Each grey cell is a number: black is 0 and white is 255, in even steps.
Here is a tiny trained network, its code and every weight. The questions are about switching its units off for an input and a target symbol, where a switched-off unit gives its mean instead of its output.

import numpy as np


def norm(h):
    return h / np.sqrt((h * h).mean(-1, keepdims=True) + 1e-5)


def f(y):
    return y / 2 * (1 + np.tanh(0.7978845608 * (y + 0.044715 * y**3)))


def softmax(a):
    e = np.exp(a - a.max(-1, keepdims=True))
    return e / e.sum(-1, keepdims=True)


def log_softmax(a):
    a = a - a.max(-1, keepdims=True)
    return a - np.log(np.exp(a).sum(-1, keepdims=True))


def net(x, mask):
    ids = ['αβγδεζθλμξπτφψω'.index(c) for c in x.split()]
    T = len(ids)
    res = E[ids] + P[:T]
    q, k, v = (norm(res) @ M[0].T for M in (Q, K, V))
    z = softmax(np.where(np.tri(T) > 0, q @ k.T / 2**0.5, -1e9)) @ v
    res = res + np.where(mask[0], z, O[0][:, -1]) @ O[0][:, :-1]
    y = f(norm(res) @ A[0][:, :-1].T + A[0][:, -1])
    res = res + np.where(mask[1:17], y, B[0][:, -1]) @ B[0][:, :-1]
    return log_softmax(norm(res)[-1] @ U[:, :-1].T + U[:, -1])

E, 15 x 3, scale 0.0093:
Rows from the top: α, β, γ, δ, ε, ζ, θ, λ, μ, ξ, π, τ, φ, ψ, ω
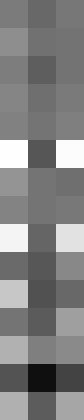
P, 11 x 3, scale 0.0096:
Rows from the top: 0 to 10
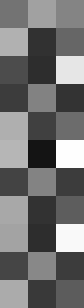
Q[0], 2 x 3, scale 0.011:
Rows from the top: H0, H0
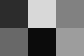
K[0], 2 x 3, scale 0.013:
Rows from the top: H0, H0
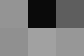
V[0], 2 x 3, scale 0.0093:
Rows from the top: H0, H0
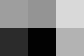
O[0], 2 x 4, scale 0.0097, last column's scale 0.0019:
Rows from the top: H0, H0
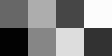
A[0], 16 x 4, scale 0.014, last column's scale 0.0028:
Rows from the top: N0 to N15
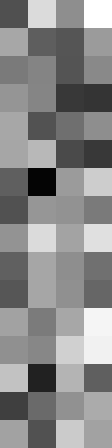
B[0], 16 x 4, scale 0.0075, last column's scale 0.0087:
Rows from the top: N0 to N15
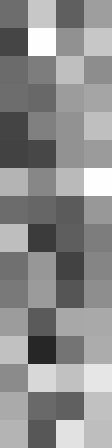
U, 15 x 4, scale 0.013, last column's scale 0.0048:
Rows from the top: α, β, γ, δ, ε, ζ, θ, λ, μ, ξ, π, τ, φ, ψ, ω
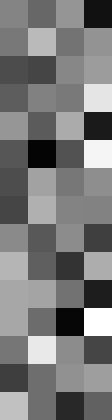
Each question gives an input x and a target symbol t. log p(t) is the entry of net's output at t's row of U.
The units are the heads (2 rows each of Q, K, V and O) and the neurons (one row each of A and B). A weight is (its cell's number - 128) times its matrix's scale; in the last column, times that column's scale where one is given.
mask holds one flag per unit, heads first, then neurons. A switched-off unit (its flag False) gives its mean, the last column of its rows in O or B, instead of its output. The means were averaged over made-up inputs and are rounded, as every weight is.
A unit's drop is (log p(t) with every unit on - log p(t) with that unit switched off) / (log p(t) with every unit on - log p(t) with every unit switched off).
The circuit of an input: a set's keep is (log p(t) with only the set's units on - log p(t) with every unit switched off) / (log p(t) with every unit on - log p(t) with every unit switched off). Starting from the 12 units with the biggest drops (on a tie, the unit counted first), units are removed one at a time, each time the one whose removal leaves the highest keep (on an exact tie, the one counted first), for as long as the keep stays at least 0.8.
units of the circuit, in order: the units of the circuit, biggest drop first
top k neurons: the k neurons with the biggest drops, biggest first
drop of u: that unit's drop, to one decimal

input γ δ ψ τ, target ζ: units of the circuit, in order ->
(N13)
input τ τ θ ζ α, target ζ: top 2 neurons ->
(N13 N1)
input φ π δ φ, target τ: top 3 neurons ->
(N13 N1 N14)
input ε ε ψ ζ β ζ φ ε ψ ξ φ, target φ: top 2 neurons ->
(N1 N12)
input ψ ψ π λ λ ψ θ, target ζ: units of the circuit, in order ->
(N13 N1 H0)
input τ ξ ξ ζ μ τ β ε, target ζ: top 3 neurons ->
(N13 N1 N14)
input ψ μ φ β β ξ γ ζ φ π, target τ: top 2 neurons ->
(N13 N14)
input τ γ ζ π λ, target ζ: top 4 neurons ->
(N13 N1 N14 N4)
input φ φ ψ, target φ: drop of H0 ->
0.7
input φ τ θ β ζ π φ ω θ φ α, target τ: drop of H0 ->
1.9
